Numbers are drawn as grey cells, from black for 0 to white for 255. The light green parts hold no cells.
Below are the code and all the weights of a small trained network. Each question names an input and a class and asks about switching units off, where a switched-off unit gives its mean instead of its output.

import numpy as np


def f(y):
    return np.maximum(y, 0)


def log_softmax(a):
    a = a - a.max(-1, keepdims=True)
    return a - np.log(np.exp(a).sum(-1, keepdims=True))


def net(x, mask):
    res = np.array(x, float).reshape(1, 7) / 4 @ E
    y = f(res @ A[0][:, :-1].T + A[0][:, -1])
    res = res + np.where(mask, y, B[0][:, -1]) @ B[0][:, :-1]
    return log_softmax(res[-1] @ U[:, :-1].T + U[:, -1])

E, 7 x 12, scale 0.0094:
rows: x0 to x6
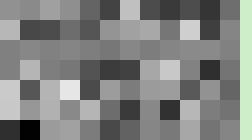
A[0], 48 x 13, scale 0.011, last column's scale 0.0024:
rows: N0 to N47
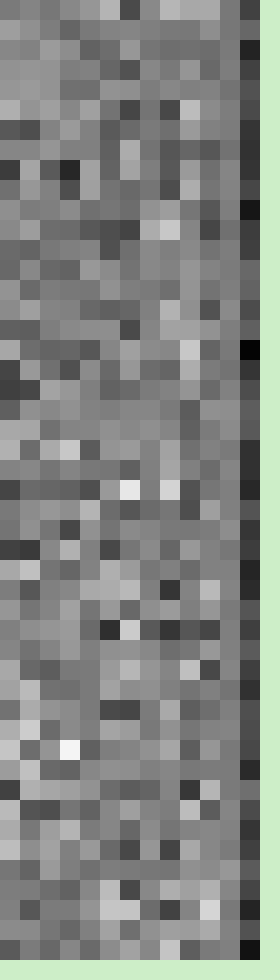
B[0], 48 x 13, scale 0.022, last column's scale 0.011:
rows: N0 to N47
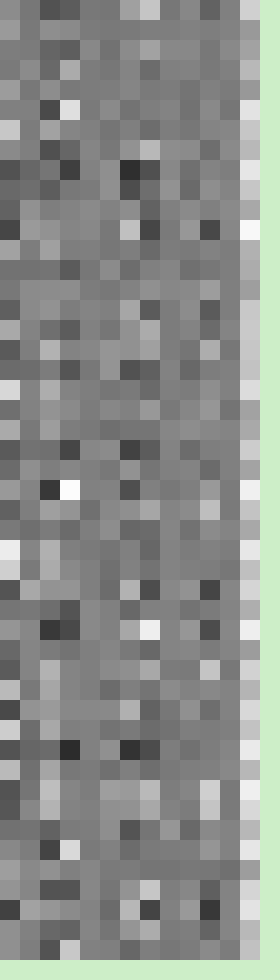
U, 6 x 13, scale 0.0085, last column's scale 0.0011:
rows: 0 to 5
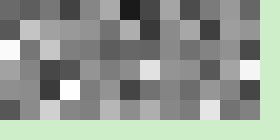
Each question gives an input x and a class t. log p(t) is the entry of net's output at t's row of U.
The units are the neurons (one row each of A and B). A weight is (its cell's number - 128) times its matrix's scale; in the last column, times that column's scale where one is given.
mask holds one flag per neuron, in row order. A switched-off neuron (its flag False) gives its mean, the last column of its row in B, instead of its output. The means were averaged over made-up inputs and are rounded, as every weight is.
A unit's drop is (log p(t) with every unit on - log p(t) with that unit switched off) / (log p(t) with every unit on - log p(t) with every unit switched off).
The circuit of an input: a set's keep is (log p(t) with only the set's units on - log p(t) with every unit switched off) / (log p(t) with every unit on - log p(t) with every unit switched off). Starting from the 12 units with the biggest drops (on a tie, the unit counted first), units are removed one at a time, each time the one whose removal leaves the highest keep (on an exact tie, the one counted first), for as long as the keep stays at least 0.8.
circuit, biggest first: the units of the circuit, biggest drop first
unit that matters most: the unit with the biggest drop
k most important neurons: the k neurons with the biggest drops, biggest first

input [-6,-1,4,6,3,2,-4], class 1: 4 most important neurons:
(N11, N31, N35, N15)
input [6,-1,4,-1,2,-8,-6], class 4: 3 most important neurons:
(N24, N47, N27)
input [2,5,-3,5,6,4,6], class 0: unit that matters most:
N37
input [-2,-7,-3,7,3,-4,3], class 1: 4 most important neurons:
(N11, N35, N40, N33)
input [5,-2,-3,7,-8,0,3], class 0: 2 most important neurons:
(N8, N18)
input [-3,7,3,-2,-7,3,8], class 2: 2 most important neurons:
(N27, N19)
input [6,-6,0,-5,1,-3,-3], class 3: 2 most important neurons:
(N31, N11)
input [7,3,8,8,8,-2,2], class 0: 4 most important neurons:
(N37, N22, N45, N29)
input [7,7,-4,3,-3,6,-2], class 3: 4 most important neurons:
(N31, N7, N39, N24)
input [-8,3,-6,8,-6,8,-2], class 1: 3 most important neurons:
(N11, N31, N15)
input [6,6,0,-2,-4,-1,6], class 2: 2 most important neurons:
(N27, N19)
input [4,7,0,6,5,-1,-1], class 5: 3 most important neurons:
(N40, N33, N17)
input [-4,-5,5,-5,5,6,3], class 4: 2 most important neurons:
(N5, N42)
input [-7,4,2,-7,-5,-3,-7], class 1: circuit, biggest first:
(N45)
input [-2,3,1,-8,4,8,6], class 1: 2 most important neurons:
(N45, N29)
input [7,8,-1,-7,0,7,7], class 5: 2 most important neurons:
(N40, N33)
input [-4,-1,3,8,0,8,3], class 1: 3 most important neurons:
(N11, N24, N35)
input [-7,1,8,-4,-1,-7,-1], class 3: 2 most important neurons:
(N44, N0)
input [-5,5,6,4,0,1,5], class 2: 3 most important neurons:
(N31, N39, N27)
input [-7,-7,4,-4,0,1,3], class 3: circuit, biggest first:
(N0)
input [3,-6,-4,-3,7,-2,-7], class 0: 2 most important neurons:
(N37, N22)
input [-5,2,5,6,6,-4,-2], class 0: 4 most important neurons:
(N37, N22, N45, N29)
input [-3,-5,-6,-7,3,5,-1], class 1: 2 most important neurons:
(N45, N29)
